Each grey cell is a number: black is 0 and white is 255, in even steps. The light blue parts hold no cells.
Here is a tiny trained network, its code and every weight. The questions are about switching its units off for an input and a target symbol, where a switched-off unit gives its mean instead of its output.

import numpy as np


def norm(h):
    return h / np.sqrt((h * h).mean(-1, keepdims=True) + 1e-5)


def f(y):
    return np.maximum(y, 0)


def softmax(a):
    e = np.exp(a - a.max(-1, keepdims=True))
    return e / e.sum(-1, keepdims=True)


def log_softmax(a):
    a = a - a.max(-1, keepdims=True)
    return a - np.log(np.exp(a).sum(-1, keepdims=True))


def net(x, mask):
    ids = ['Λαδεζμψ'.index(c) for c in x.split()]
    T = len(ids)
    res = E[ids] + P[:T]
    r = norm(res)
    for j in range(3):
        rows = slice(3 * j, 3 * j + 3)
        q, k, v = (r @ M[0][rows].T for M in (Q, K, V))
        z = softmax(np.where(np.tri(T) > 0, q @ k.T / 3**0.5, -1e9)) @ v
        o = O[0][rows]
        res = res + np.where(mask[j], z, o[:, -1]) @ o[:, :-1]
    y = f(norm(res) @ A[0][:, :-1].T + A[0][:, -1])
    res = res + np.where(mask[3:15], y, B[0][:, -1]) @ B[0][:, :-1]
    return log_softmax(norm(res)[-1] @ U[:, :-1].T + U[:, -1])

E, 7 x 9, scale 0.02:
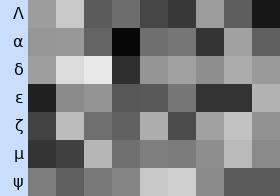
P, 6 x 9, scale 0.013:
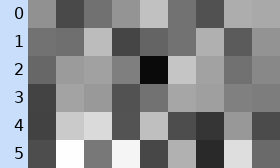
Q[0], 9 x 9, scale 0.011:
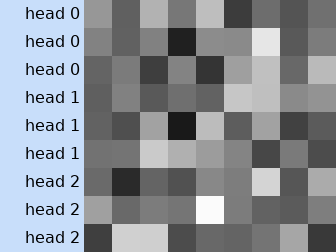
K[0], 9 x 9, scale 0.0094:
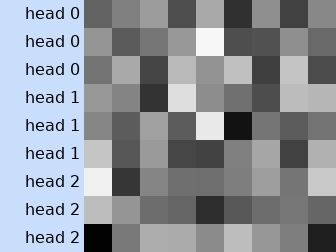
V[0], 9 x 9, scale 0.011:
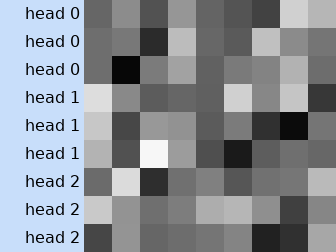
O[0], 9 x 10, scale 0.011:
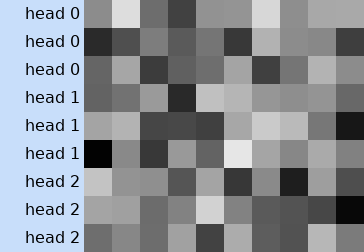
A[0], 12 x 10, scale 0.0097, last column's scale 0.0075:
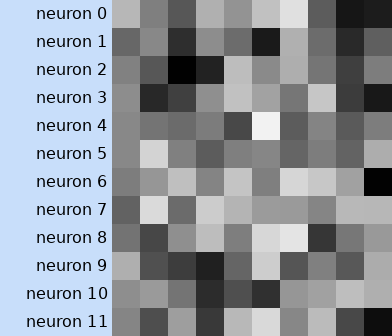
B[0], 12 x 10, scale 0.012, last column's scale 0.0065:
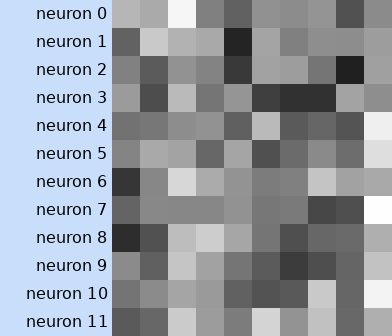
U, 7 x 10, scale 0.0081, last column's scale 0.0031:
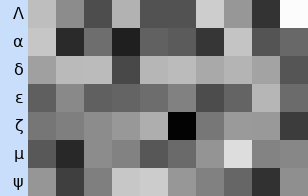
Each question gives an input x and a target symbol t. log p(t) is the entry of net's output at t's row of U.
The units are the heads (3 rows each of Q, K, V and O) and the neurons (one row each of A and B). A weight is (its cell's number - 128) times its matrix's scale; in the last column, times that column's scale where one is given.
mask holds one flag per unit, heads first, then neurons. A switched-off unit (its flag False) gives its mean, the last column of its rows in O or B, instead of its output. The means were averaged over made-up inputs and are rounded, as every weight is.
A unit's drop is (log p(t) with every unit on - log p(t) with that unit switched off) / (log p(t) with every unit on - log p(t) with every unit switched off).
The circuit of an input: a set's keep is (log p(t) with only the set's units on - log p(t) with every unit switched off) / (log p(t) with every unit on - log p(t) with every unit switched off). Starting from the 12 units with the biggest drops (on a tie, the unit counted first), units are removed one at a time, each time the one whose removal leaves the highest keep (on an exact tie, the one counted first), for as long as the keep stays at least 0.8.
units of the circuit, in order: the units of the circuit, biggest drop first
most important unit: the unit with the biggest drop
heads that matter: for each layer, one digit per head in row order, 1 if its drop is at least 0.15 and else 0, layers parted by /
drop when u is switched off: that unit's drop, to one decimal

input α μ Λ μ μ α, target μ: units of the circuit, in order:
[head 0; head 2]
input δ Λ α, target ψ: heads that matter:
100
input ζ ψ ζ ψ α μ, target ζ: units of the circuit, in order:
[head 1; head 0]
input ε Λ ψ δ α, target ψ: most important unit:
head 2
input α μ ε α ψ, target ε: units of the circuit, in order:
[head 0; head 2]
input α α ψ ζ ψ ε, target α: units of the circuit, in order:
[head 1; head 0]
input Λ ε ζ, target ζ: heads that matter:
011
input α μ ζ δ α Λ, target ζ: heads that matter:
011
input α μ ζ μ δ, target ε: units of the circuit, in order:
[head 0; head 1]
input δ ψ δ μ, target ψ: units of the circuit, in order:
[head 0; head 2]
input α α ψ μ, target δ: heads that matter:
110
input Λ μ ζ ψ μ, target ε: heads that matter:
110
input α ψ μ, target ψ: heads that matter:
001
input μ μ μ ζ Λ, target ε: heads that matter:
110
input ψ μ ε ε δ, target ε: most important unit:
head 2
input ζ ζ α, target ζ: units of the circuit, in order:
[head 1; head 2]
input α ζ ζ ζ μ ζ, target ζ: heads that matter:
010
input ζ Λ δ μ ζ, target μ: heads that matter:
101
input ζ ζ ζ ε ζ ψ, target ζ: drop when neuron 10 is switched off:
-0.1
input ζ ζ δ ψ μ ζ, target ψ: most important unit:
head 0
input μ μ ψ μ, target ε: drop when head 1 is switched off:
0.1
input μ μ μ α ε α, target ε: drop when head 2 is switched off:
0.4
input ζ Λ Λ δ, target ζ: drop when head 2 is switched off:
0.1
